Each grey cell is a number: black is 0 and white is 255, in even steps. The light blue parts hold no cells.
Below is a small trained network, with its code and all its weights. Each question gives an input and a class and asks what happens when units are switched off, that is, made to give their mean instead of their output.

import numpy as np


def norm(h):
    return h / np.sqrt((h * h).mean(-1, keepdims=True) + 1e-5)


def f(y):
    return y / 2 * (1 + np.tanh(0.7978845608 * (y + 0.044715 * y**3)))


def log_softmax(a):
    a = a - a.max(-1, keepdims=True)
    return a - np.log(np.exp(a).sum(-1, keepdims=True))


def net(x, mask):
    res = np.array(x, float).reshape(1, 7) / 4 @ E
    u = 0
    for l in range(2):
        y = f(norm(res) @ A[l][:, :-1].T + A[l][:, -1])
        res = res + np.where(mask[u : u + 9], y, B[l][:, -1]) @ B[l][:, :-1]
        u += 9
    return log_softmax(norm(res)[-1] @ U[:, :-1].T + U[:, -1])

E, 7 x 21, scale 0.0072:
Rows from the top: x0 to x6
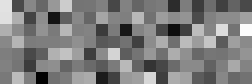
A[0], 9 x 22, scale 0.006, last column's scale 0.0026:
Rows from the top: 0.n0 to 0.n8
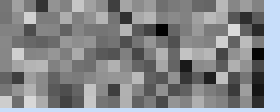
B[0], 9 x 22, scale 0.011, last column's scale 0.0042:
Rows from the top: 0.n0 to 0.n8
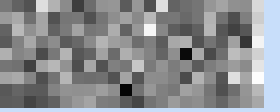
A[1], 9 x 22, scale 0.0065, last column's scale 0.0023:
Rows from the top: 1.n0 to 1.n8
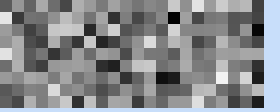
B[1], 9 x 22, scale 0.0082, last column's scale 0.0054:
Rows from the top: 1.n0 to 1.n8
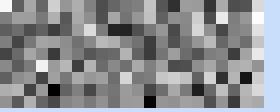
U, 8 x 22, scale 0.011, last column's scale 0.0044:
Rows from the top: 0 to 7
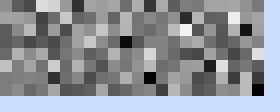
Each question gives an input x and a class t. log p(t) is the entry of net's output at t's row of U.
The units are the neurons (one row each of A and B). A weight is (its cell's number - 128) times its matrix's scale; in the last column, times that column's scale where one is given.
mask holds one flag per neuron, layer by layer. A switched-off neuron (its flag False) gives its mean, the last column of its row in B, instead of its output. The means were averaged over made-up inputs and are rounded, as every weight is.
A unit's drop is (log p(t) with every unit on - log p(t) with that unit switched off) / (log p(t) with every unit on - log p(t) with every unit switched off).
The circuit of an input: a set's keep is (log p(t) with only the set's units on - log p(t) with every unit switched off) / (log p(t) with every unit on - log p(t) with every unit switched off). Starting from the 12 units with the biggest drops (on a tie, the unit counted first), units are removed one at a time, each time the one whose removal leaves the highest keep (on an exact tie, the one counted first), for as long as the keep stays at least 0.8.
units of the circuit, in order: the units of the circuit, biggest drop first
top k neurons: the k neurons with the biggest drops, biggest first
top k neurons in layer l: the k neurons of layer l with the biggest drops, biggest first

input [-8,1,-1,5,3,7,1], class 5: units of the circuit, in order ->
(1.n0)
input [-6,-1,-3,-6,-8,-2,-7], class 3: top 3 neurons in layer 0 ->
(0.n7; 0.n8; 0.n0)
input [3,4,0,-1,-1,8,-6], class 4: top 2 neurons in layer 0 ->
(0.n2; 0.n0)
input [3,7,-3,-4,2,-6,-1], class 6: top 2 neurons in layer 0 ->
(0.n2; 0.n3)
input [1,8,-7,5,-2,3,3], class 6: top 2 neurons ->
(0.n3; 1.n4)
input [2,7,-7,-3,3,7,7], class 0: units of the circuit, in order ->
(0.n3; 1.n3; 1.n5)
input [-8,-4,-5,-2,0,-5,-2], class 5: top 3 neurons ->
(1.n0; 0.n2; 0.n3)
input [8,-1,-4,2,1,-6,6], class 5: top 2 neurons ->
(1.n1; 0.n5)
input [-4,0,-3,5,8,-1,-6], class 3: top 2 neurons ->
(1.n2; 0.n0)
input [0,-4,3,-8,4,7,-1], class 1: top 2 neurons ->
(0.n6; 0.n1)
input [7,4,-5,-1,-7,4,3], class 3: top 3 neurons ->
(0.n7; 0.n8; 1.n0)
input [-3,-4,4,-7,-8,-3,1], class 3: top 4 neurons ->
(0.n7; 0.n8; 0.n4; 0.n3)
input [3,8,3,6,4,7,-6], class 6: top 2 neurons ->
(1.n4; 0.n0)
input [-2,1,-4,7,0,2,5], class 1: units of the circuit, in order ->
(0.n4)
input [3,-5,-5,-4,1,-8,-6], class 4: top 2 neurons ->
(0.n1; 0.n0)
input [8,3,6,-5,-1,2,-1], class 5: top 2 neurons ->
(1.n1; 0.n4)
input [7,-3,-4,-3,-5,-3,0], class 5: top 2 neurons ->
(1.n1; 1.n2)
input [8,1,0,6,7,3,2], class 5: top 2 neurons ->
(1.n1; 0.n6)
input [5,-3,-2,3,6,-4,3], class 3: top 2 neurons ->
(1.n2; 0.n2)
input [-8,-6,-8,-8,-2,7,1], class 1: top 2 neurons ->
(0.n6; 0.n3)
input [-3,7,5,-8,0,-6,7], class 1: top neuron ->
(0.n6)
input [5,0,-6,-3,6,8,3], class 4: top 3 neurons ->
(0.n2; 0.n3; 1.n6)
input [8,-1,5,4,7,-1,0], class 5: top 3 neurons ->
(1.n1; 0.n7; 0.n8)
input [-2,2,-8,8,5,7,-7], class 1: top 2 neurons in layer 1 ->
(1.n6; 1.n3)
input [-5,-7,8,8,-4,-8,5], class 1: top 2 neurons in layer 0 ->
(0.n4; 0.n2)
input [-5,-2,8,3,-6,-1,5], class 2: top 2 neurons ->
(1.n6; 0.n3)
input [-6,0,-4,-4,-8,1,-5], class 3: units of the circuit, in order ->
(0.n7)
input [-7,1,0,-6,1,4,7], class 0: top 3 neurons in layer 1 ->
(1.n3; 1.n5; 1.n1)
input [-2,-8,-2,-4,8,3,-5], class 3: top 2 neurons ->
(1.n2; 1.n4)
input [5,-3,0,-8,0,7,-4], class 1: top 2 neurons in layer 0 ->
(0.n6; 0.n1)
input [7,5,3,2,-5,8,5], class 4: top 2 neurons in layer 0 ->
(0.n2; 0.n5)
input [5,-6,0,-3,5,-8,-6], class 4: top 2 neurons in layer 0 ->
(0.n1; 0.n0)
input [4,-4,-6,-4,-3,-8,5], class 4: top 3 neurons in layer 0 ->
(0.n1; 0.n3; 0.n5)
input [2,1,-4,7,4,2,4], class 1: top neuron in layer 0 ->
(0.n4)
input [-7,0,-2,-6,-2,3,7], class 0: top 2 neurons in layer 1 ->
(1.n3; 1.n5)
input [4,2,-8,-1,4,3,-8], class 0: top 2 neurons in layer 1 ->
(1.n6; 1.n4)
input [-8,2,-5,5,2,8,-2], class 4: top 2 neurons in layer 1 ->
(1.n1; 1.n8)
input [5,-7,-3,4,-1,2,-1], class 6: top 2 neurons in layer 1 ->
(1.n7; 1.n8)
